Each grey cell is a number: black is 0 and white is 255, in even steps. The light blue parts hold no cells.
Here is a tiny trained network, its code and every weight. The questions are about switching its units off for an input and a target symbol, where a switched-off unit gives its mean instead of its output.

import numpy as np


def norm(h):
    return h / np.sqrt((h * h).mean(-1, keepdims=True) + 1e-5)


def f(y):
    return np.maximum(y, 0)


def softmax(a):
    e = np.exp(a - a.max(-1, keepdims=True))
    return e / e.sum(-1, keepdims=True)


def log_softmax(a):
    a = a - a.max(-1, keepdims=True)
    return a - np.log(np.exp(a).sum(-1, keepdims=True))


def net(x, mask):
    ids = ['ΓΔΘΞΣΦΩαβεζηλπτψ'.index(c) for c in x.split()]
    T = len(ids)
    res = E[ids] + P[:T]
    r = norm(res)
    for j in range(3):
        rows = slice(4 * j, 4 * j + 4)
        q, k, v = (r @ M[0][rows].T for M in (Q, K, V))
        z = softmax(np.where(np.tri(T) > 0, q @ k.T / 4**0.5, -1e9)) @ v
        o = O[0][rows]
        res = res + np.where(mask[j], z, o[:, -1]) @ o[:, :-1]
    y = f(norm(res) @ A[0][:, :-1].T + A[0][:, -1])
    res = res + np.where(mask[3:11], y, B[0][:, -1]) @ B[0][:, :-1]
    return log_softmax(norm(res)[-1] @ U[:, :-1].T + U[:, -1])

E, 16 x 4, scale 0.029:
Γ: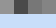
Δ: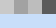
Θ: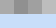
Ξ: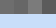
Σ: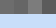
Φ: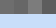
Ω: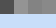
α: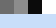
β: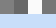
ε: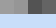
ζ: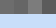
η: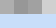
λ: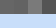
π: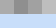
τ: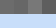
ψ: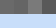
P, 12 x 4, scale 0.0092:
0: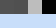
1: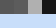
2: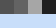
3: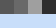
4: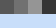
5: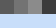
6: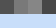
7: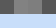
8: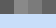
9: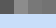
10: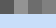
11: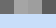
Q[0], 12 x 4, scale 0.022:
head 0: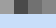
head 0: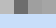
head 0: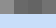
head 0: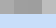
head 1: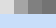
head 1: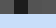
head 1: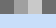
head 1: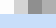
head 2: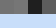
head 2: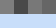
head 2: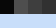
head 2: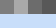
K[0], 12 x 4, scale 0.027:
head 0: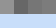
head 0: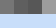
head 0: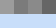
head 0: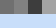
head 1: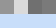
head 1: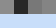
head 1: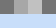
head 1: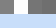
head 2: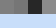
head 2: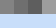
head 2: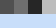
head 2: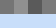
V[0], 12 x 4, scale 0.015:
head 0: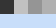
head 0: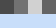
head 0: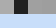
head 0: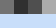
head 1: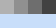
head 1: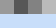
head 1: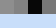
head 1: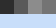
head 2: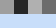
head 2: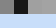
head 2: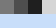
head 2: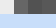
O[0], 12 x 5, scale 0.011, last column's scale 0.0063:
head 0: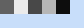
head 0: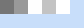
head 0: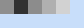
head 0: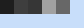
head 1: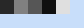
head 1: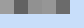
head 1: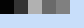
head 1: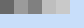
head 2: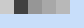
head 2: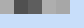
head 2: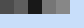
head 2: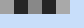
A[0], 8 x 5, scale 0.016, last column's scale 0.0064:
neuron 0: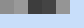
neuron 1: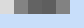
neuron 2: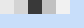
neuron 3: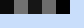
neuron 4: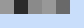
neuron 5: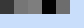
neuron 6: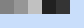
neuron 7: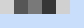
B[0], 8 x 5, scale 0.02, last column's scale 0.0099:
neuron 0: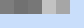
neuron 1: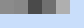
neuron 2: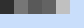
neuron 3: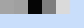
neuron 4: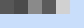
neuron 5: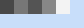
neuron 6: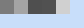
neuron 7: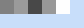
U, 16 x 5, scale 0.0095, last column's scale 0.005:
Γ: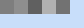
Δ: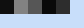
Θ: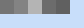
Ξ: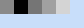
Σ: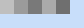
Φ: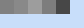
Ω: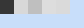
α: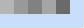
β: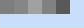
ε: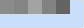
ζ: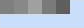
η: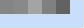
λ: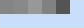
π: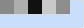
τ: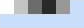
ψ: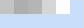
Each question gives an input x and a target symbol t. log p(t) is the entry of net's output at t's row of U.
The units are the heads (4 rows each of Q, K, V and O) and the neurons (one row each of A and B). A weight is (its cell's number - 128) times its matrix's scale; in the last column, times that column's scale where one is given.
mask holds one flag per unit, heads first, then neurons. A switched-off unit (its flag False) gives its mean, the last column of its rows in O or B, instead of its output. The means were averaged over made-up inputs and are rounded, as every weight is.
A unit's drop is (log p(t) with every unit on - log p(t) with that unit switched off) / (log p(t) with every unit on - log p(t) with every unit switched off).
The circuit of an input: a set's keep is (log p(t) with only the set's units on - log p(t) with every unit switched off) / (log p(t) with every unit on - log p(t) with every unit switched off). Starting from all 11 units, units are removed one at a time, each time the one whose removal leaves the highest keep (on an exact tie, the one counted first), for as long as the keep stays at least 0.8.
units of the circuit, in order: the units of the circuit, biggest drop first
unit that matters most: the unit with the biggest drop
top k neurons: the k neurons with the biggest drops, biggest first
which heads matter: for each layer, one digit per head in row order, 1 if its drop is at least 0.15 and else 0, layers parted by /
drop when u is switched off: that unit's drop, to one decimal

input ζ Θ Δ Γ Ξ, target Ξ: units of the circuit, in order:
(head 2)
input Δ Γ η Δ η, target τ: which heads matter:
011
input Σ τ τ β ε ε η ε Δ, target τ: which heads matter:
001
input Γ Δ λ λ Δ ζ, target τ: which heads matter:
100
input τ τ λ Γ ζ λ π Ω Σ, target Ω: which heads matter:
001
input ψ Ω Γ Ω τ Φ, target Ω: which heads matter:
001
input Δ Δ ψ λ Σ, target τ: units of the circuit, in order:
(head 0; head 2)
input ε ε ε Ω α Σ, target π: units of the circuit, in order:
(head 2; neuron 3)
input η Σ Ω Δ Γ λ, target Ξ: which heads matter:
011
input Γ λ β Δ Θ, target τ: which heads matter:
011
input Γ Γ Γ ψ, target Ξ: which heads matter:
001
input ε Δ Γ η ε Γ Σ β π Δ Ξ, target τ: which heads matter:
100
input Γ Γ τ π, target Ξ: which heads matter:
100
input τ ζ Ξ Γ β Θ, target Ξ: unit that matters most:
head 0
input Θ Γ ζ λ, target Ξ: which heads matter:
001
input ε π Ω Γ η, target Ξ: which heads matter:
100
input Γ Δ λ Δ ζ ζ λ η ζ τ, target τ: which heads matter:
100
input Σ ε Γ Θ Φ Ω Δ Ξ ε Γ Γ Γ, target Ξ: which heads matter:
000
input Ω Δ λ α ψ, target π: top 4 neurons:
(neuron 3; neuron 0; neuron 4; neuron 2)
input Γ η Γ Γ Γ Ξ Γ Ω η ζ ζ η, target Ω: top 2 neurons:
(neuron 2; neuron 3)
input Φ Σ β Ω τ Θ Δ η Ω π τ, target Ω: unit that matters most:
head 2
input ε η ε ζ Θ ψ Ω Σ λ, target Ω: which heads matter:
001
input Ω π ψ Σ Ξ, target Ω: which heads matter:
011
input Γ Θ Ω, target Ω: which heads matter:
000
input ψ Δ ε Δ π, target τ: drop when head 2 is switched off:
0.5
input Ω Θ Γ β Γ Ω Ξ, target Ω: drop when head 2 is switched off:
0.4
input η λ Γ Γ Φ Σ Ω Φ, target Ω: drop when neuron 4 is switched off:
0.0
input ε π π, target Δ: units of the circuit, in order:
(head 1)
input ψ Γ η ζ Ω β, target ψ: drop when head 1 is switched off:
0.1
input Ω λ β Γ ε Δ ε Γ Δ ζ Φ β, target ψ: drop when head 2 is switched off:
0.7
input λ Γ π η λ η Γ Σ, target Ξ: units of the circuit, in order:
(head 2; neuron 3)
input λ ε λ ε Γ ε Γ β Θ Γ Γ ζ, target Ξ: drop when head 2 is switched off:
1.1
